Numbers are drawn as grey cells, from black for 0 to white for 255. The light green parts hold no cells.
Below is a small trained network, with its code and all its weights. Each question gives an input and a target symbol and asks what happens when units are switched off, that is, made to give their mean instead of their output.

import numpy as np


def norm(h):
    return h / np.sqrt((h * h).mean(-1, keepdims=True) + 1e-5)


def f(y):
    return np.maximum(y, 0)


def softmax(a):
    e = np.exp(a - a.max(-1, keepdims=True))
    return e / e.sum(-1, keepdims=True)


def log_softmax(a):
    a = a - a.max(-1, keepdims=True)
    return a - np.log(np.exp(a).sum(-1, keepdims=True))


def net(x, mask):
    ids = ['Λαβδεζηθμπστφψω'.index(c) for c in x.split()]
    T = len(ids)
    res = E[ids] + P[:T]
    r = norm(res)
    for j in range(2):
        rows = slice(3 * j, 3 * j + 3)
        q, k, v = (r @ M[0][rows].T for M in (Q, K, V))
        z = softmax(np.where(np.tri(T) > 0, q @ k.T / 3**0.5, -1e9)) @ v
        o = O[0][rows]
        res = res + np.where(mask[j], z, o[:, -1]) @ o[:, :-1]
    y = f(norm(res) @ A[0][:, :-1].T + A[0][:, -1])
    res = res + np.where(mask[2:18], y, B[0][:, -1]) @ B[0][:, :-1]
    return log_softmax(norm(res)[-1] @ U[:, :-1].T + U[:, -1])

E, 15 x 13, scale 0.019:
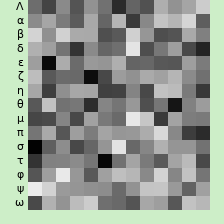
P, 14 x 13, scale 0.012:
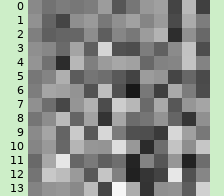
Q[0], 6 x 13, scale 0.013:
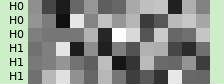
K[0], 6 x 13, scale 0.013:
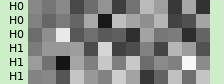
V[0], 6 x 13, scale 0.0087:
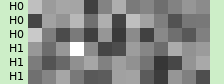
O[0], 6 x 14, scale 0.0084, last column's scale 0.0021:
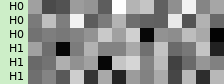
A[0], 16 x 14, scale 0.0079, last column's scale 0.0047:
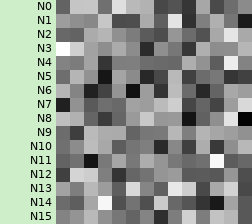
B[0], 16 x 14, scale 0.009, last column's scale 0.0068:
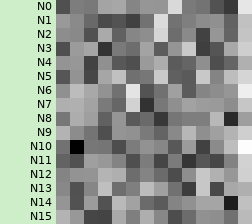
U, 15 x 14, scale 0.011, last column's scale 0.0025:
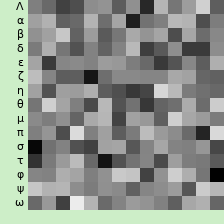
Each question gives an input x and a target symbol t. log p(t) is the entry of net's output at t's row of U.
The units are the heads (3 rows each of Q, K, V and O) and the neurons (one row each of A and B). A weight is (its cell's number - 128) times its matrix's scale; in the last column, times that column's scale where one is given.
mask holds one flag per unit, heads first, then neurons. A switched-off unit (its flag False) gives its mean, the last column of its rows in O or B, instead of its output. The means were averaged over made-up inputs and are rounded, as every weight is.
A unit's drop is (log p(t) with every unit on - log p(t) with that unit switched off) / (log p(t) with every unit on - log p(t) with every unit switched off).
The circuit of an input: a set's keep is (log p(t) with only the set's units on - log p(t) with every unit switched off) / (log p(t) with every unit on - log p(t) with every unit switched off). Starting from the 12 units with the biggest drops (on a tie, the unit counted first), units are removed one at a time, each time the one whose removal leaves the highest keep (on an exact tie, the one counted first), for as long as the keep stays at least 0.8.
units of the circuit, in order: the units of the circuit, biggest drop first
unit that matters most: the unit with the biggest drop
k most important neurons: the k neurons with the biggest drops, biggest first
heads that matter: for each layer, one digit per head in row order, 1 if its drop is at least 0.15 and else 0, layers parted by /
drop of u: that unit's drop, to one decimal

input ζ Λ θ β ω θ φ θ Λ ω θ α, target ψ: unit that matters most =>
H1
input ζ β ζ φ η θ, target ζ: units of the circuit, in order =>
(H0 N1)
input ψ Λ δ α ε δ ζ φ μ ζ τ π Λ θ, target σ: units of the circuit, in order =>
(H1 N10 N3 N0)
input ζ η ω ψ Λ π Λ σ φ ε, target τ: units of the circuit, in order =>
(H0 N5)
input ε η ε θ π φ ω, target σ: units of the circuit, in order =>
(N3 N10)
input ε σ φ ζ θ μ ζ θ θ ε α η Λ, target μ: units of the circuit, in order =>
(H0 N5)
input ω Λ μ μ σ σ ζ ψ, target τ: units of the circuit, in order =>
(H1 H0 N5)
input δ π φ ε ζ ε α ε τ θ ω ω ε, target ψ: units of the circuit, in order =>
(H1 H0)
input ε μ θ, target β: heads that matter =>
11
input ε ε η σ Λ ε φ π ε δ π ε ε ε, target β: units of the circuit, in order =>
(H1 H0)
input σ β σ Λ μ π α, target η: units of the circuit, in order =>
(H0 N10)
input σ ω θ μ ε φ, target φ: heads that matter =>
00
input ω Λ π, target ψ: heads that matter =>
01
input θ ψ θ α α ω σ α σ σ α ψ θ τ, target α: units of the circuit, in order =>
(H1)
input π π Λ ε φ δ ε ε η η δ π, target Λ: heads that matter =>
11
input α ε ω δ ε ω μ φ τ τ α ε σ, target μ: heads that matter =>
10
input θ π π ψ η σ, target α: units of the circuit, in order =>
(H1 H0 N8)
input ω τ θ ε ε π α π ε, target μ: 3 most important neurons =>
(N5 N6 N11)
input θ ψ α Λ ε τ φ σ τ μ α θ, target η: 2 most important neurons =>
(N14 N12)
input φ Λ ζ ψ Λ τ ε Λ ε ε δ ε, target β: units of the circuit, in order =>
(H1)
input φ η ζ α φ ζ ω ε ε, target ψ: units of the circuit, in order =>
(N6 H0)
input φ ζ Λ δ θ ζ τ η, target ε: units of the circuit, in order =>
(H0 N11)
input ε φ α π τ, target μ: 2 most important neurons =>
(N5 N6)
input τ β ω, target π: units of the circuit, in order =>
(H1 H0)
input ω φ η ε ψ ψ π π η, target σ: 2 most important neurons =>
(N3 N10)
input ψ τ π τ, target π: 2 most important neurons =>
(N10 N14)
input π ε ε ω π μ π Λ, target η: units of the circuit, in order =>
(H0)
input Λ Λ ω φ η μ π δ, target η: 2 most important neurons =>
(N14 N12)
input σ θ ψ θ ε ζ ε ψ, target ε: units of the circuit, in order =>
(H0 N11 H1)
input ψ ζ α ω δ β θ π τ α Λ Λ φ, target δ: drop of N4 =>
0.3
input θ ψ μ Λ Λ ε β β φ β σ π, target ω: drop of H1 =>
0.6
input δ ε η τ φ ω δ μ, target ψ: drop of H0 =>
0.3
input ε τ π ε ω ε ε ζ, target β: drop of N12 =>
0.0
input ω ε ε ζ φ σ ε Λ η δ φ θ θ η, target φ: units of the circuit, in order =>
(H0)
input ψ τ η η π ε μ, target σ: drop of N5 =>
-0.1
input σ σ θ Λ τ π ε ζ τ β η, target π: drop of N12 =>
0.1
